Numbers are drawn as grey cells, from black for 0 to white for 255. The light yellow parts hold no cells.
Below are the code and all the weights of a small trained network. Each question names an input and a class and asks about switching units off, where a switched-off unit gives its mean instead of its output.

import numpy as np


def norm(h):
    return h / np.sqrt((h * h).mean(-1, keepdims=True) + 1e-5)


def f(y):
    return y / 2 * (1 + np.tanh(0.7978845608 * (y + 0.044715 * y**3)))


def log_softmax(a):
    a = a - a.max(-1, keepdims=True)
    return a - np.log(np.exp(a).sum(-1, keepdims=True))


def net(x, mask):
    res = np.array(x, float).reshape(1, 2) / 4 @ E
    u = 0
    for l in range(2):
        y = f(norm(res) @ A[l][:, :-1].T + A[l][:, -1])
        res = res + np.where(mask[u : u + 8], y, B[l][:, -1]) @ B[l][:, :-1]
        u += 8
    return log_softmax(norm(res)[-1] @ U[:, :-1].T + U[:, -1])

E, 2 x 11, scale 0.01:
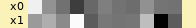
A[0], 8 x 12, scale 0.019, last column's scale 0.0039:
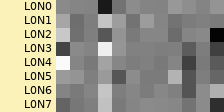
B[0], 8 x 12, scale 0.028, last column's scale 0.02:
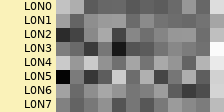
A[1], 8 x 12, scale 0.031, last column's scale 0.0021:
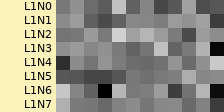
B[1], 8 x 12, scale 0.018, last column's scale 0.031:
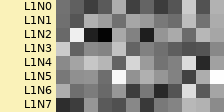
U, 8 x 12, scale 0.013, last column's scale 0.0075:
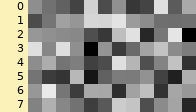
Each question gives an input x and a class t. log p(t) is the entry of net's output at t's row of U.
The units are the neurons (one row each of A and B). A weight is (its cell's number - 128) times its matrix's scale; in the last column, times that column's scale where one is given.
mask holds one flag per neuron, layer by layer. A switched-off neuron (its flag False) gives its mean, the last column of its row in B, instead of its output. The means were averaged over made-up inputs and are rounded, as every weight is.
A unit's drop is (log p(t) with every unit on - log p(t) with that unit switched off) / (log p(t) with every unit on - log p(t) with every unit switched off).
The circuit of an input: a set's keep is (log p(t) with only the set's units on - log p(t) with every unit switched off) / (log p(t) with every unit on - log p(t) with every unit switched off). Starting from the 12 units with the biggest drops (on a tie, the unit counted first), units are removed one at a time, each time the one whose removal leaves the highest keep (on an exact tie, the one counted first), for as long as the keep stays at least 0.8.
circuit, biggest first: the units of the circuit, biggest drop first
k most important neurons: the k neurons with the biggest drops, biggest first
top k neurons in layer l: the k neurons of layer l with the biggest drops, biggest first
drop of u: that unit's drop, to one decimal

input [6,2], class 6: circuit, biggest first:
[L0N4 L0N5]
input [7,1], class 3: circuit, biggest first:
[L0N4]
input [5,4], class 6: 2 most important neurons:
[L0N4 L1N2]
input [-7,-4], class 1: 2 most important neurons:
[L0N4 L0N0]
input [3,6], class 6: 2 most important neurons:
[L0N4 L0N0]
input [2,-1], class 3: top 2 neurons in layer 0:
[L0N5 L0N2]
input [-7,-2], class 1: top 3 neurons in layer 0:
[L0N4 L0N6 L0N0]
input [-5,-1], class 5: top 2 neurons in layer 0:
[L0N3 L0N5]
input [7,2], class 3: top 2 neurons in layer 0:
[L0N4 L0N6]
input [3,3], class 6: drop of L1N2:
0.1
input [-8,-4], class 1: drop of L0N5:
0.1
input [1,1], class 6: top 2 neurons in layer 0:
[L0N4 L0N0]
